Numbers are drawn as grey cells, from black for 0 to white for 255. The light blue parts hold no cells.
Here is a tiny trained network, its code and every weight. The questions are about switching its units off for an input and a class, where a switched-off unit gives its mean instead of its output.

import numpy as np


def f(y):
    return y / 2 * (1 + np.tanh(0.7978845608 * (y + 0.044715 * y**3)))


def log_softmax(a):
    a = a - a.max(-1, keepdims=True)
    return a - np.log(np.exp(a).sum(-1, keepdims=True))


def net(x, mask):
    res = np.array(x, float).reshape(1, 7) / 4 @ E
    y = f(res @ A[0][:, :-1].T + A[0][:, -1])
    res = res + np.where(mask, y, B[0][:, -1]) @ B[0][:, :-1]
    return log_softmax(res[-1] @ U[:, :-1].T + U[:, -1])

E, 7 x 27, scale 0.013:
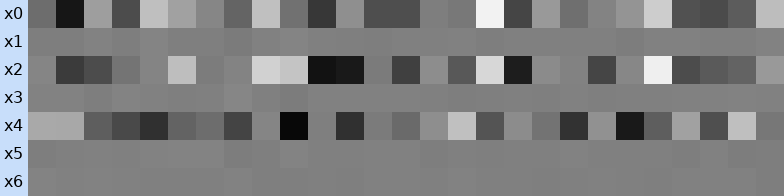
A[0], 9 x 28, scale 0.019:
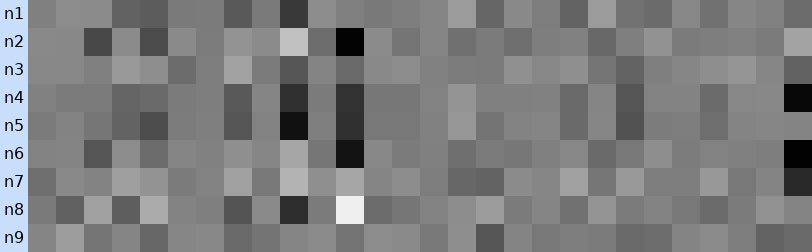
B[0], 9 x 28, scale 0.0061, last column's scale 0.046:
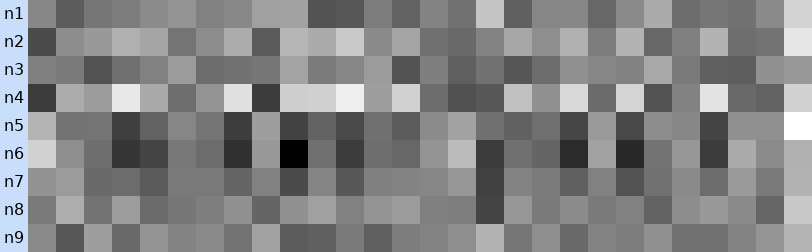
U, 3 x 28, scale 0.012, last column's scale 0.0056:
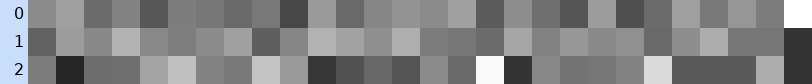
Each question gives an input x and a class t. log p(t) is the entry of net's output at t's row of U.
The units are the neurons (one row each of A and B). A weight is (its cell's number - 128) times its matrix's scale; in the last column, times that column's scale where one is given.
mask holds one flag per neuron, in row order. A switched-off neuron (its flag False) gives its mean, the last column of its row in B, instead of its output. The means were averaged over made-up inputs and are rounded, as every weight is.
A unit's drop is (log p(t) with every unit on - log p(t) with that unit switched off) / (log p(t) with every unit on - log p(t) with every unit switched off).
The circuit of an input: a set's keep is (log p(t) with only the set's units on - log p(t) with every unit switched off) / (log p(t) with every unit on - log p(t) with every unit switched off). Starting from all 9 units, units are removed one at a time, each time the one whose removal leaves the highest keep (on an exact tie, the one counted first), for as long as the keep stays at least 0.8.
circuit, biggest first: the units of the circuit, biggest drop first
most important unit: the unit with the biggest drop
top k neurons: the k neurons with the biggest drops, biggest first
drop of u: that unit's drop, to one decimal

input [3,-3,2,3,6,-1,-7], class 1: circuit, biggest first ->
(n4)
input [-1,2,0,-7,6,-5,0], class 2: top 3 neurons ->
(n1 n5 n8)
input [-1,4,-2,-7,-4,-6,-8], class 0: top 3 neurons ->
(n4 n2 n7)
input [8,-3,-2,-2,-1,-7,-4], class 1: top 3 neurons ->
(n5 n8 n6)
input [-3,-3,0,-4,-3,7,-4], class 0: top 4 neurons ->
(n4 n2 n7 n8)
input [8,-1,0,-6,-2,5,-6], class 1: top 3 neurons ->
(n8 n5 n1)
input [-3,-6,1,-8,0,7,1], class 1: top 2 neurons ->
(n5 n6)
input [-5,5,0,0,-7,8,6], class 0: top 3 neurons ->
(n4 n7 n2)
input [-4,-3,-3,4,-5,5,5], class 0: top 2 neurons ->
(n4 n2)
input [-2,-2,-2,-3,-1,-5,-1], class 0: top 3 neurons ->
(n4 n2 n1)
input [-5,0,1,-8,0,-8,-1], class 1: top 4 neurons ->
(n5 n6 n1 n7)
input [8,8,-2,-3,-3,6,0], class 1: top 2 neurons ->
(n8 n5)
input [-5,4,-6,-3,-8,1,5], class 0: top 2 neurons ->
(n7 n4)
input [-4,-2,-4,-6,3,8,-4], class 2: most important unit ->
n1
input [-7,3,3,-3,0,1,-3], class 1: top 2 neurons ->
(n5 n2)
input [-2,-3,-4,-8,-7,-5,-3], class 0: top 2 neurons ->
(n4 n7)
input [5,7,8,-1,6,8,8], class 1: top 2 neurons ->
(n4 n2)
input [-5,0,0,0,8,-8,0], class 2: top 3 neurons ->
(n1 n5 n9)
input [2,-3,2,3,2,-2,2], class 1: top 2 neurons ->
(n1 n6)
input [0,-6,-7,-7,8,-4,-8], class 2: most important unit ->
n1
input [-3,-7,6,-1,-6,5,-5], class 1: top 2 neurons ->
(n5 n2)
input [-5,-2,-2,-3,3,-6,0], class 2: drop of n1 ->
0.1
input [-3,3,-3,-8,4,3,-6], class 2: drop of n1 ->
0.2
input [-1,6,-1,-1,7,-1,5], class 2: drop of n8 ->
0.1
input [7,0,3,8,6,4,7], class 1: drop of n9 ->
0.0
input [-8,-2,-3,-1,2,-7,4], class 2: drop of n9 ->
0.1
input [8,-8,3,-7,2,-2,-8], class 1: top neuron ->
(n8)
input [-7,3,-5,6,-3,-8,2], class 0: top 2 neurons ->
(n4 n2)
